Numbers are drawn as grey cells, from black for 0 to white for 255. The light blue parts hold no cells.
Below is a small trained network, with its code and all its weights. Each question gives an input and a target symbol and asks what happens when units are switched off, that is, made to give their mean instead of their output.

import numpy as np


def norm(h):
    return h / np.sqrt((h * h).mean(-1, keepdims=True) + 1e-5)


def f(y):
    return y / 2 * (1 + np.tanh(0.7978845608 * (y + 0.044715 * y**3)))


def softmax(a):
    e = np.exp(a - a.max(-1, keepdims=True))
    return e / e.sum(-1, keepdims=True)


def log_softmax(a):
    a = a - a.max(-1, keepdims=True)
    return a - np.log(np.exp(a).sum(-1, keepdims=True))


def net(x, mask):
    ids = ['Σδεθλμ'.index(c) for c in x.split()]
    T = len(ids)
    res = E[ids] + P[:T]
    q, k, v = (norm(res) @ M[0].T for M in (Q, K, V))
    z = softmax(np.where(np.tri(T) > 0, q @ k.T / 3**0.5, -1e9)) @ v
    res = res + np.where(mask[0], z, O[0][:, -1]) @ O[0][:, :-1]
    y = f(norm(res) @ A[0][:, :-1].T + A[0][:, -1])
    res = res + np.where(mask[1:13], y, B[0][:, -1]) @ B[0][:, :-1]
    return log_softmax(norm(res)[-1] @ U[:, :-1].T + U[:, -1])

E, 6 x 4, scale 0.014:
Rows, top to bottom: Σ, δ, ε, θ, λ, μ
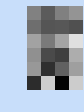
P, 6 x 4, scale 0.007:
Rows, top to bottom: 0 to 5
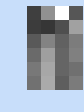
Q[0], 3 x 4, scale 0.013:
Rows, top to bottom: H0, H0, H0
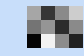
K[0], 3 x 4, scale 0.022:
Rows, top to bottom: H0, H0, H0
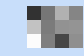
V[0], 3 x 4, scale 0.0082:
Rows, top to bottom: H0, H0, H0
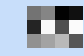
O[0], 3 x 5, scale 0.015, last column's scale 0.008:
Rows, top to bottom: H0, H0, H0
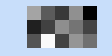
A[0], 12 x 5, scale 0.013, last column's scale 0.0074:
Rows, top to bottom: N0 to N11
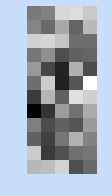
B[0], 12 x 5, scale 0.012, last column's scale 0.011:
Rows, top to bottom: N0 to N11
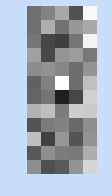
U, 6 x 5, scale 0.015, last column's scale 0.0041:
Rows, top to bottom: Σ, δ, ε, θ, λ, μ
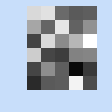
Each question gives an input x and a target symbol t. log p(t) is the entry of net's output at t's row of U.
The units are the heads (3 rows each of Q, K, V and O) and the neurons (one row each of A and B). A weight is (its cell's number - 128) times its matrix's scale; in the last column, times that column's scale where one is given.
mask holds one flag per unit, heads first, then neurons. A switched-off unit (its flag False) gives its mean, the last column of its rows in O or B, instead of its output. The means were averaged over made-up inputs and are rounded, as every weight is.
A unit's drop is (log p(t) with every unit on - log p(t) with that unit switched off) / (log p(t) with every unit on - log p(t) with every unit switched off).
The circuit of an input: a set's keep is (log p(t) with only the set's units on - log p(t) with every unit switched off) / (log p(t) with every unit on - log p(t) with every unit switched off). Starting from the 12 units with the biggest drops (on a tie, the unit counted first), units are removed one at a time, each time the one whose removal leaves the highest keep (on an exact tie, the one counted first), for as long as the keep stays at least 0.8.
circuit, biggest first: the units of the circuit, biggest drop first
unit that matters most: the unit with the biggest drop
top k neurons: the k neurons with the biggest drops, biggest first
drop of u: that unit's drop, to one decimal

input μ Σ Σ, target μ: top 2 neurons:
[N7 N5]
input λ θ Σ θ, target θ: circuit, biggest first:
[H0 N2]
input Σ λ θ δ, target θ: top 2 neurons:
[N5 N0]
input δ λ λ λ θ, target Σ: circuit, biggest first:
[H0 N5]
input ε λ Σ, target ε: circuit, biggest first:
[H0 N7]
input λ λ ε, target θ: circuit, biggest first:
[H0 N2]
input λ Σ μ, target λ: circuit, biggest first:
[N6 N5]
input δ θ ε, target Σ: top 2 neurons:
[N11 N5]
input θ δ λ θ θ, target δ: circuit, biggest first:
[H0 N2]
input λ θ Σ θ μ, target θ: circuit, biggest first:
[H0 N9]
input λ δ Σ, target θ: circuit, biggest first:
[H0]
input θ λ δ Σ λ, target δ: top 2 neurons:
[N6 N2]
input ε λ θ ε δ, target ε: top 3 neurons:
[N7 N2 N11]
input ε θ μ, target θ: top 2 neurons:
[N9 N7]
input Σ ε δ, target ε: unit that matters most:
N7
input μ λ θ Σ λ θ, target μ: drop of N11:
0.0
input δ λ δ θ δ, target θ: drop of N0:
0.3
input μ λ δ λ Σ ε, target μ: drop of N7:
0.2
